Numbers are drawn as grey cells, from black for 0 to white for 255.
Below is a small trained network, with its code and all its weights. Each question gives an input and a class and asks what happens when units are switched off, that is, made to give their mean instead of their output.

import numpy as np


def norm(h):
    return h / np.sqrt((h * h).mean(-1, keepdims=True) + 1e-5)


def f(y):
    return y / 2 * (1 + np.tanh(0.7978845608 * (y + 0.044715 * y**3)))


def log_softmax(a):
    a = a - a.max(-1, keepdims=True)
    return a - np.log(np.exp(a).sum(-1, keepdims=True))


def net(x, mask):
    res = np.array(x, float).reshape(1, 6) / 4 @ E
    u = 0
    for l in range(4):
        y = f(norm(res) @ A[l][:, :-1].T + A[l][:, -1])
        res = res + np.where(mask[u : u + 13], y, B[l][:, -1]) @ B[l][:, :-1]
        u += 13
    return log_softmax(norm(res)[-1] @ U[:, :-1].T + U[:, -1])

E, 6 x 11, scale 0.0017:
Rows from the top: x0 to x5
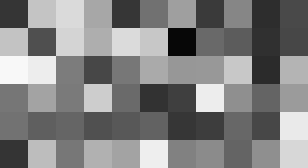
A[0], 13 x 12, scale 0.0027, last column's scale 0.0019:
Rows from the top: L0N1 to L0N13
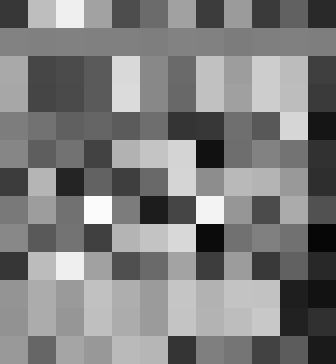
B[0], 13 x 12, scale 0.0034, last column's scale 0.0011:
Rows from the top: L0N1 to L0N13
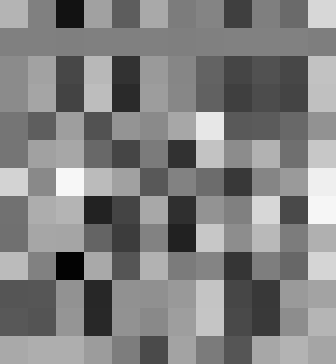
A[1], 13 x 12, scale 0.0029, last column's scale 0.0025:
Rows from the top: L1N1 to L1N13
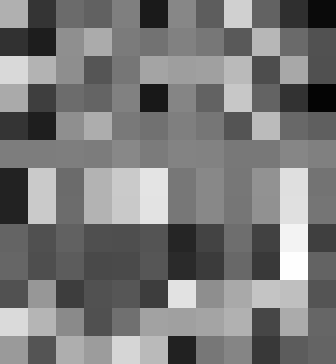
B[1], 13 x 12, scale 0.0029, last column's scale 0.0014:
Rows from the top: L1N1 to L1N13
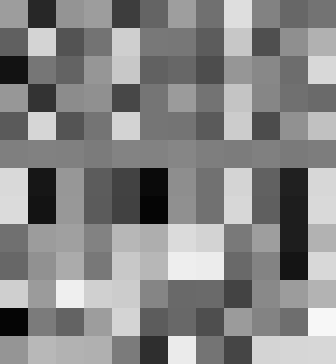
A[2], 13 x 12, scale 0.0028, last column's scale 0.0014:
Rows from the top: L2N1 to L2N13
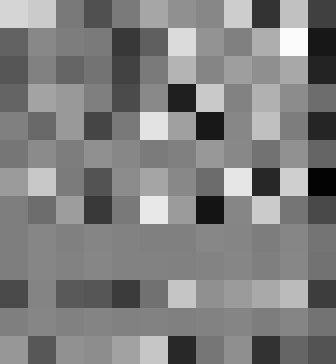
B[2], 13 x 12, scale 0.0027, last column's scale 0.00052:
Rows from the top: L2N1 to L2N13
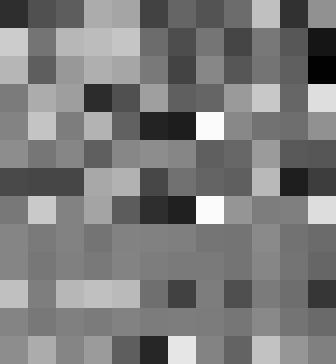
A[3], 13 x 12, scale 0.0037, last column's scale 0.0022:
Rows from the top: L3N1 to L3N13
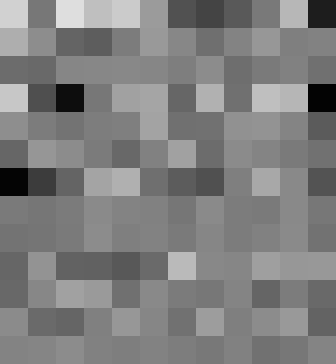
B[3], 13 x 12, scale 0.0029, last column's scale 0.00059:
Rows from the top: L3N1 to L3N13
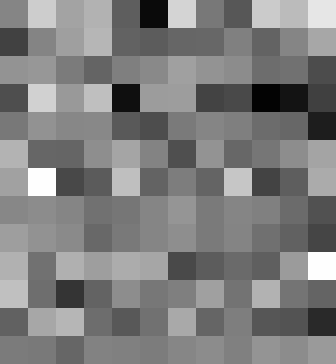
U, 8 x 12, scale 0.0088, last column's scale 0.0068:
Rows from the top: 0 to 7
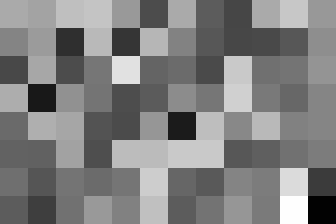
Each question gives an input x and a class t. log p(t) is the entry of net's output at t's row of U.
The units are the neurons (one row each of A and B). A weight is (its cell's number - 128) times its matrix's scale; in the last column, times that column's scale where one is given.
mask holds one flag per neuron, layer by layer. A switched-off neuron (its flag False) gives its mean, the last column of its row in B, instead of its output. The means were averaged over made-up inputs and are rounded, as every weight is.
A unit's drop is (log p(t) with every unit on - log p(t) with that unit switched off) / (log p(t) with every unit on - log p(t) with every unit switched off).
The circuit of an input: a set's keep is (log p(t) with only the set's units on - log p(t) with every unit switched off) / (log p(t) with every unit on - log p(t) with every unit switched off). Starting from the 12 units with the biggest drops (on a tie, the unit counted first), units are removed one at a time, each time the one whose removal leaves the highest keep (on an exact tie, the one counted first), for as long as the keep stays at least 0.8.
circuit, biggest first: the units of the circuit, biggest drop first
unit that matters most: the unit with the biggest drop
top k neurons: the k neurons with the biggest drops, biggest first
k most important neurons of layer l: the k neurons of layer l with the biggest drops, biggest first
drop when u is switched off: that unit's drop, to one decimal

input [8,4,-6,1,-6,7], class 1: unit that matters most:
L0N10
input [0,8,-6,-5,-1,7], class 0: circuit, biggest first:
(L3N1 L1N13)
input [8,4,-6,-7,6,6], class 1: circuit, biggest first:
(L0N10 L0N1)
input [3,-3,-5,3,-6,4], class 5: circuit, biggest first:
(L0N12 L0N11)
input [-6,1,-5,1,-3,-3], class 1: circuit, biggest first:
(L0N4 L0N3)
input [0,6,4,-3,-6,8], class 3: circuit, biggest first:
(L1N8 L1N7)
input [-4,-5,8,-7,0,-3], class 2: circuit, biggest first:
(L1N12 L1N3)
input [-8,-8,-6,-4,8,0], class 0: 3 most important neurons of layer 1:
(L1N11 L1N12 L1N3)
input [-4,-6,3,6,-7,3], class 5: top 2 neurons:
(L0N12 L0N11)
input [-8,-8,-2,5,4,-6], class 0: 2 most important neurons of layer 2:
(L2N2 L2N11)
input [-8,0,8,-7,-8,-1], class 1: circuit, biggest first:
(L3N4 L0N4)
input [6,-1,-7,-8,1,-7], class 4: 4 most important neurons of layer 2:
(L2N8 L2N5 L2N1 L2N7)
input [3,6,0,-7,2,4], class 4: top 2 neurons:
(L0N9 L0N6)
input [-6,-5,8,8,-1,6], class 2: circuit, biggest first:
(L1N12 L1N3 L2N1 L2N7)
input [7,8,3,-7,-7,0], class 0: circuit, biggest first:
(L1N13 L3N1)
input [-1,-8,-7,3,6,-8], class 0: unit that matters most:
L1N11
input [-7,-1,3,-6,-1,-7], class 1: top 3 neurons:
(L0N4 L0N3 L3N4)
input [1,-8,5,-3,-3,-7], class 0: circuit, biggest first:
(L1N11 L0N7)
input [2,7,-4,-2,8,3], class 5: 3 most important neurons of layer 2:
(L2N11 L2N2 L2N3)
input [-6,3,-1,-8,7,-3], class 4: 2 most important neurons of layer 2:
(L2N8 L2N5)
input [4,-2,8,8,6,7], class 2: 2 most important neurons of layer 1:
(L1N12 L1N3)
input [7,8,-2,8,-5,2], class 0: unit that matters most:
L1N13
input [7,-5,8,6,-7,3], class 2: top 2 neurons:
(L1N12 L0N4)
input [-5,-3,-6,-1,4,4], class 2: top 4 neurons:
(L0N10 L0N1 L1N5 L1N2)
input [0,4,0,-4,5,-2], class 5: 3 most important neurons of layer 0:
(L0N8 L0N7 L0N5)
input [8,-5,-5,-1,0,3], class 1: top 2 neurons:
(L0N10 L0N1)
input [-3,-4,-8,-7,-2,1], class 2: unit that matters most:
L1N5
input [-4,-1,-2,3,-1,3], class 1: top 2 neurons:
(L0N4 L0N3)
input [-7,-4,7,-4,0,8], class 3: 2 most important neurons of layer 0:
(L0N10 L0N1)
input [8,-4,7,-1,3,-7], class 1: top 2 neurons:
(L0N10 L0N1)
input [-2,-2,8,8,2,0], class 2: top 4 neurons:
(L1N12 L0N6 L0N9 L1N3)
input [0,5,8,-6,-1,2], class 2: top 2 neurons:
(L0N8 L0N7)
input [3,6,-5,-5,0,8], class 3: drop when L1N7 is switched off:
0.9
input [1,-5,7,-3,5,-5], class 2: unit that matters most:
L1N13
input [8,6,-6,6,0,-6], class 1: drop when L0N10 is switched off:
0.5
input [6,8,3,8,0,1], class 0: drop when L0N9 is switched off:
0.3
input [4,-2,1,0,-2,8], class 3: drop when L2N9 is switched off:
0.0
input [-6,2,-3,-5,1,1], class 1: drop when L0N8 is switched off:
0.2
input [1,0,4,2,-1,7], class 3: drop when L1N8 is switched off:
0.1
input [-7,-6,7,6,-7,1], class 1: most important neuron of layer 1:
(L1N10)
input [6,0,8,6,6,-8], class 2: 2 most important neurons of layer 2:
(L2N1 L2N7)
